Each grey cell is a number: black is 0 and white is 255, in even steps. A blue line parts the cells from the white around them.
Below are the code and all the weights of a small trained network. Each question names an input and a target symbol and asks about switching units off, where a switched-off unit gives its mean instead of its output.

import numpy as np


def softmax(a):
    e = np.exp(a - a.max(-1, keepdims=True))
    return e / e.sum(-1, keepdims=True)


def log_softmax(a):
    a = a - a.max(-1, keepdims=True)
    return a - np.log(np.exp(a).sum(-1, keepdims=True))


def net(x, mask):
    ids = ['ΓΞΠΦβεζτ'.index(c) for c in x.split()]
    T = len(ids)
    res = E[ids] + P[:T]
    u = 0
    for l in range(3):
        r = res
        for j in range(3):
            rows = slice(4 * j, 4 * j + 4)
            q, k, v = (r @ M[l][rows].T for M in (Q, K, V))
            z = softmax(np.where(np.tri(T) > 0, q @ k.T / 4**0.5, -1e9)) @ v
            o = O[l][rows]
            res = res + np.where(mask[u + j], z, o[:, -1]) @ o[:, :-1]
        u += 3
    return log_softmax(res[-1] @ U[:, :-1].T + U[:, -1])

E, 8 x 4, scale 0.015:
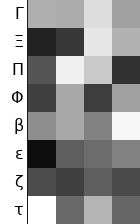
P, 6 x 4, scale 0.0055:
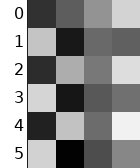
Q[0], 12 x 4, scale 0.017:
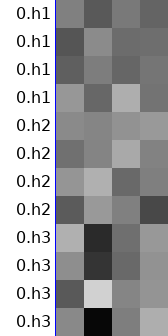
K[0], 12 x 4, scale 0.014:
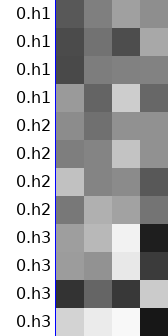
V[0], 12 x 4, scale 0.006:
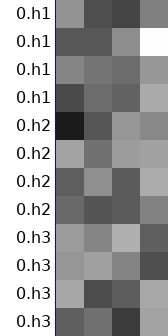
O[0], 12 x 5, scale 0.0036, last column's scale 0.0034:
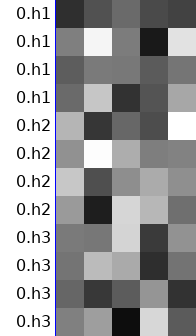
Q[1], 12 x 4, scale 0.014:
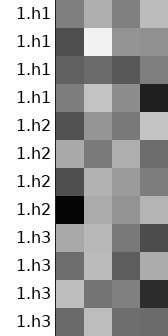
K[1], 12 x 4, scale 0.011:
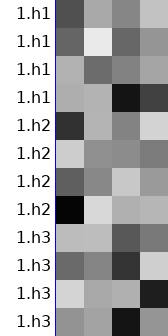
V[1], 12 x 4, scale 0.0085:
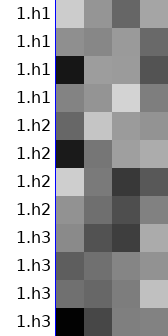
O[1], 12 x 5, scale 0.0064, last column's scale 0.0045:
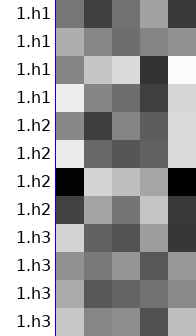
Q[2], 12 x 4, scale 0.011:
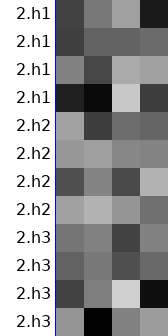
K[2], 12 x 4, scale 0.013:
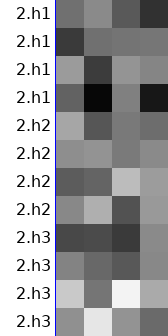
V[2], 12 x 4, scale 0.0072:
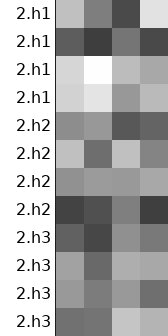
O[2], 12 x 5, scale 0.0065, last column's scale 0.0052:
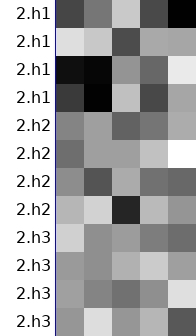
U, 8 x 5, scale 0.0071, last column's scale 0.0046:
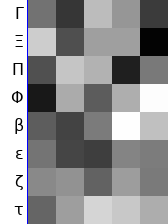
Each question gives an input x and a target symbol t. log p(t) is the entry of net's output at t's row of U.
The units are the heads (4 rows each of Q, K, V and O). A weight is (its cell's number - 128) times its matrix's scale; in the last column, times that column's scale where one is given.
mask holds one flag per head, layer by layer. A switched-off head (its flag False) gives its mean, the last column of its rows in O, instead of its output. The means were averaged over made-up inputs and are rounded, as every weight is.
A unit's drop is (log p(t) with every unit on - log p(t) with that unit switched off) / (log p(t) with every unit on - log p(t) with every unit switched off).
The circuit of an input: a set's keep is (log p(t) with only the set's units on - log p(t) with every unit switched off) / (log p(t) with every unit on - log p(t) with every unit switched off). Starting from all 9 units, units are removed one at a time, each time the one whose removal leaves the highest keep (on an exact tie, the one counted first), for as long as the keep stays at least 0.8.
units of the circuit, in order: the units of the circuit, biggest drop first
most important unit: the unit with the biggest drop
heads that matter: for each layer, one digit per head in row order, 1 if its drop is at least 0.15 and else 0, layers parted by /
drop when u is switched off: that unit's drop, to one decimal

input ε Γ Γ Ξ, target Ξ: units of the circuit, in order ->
2.h1, 1.h3
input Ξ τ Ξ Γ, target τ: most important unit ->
1.h2
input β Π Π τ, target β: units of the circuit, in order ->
1.h1, 1.h2
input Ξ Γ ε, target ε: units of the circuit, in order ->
1.h2, 0.h3, 2.h3
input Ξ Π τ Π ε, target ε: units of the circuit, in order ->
1.h3, 1.h2, 2.h1
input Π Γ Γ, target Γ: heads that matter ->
100 / 100 / 100
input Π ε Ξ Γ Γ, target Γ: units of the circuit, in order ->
2.h1, 1.h1
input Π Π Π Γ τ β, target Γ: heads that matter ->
010 / 100 / 100
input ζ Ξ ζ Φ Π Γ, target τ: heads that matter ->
001 / 011 / 001
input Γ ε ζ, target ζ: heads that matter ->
000 / 000 / 100
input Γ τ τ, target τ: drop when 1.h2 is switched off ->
0.4
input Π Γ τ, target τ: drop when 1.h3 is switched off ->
0.4
